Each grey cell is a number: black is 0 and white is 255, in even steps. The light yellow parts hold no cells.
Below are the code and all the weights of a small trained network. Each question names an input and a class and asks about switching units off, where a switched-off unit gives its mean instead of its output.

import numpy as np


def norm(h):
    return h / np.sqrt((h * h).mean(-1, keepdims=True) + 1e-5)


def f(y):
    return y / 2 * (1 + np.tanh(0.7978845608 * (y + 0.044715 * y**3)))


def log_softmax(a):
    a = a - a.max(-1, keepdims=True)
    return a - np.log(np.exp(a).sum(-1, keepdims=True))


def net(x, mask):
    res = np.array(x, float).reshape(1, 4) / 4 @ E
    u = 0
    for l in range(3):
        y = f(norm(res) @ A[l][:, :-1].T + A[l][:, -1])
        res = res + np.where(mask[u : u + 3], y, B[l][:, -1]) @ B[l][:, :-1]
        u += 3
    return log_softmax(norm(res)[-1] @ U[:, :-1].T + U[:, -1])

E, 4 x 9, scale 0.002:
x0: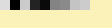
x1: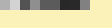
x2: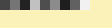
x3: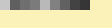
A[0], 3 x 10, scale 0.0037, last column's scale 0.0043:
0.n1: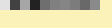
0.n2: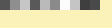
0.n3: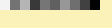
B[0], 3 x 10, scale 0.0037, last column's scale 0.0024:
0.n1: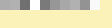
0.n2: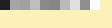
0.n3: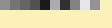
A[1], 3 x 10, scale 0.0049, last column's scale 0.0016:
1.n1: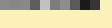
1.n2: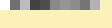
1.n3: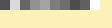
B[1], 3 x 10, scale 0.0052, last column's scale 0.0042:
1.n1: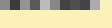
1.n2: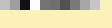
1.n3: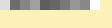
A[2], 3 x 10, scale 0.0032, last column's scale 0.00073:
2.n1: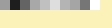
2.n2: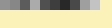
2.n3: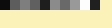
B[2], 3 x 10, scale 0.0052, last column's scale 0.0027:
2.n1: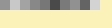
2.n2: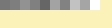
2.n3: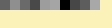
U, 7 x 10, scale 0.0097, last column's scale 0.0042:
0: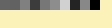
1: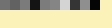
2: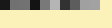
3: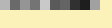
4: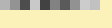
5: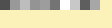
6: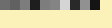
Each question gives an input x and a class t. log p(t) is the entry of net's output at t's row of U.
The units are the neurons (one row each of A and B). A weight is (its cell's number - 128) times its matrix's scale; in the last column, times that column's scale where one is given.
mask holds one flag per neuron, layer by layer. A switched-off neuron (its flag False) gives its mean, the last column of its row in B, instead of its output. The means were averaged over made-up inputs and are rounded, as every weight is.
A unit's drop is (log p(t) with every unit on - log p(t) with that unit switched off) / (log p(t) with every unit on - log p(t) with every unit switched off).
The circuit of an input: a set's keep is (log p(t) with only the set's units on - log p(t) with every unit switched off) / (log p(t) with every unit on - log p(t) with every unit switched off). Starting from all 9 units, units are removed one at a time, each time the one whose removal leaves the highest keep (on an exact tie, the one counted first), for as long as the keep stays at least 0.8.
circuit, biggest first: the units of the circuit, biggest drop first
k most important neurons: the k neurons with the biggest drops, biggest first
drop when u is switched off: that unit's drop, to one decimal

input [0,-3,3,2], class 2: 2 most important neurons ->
(1.n3 1.n2)
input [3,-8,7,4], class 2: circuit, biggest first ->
(1.n3 2.n3)
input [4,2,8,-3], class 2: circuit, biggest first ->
(2.n3 1.n2)
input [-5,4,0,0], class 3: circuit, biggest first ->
(1.n2 0.n2)
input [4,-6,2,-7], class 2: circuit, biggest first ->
(2.n3 1.n3)
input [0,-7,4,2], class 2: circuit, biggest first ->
(1.n3 0.n1)
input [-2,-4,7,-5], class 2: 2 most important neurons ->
(2.n3 1.n2)
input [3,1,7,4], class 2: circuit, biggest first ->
(1.n3 1.n2 2.n3)
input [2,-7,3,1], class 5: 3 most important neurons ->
(0.n3 2.n1 1.n2)
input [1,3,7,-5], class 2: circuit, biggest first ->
(2.n3 1.n2)
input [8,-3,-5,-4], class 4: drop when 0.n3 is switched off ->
0.1
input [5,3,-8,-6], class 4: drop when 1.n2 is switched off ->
0.7
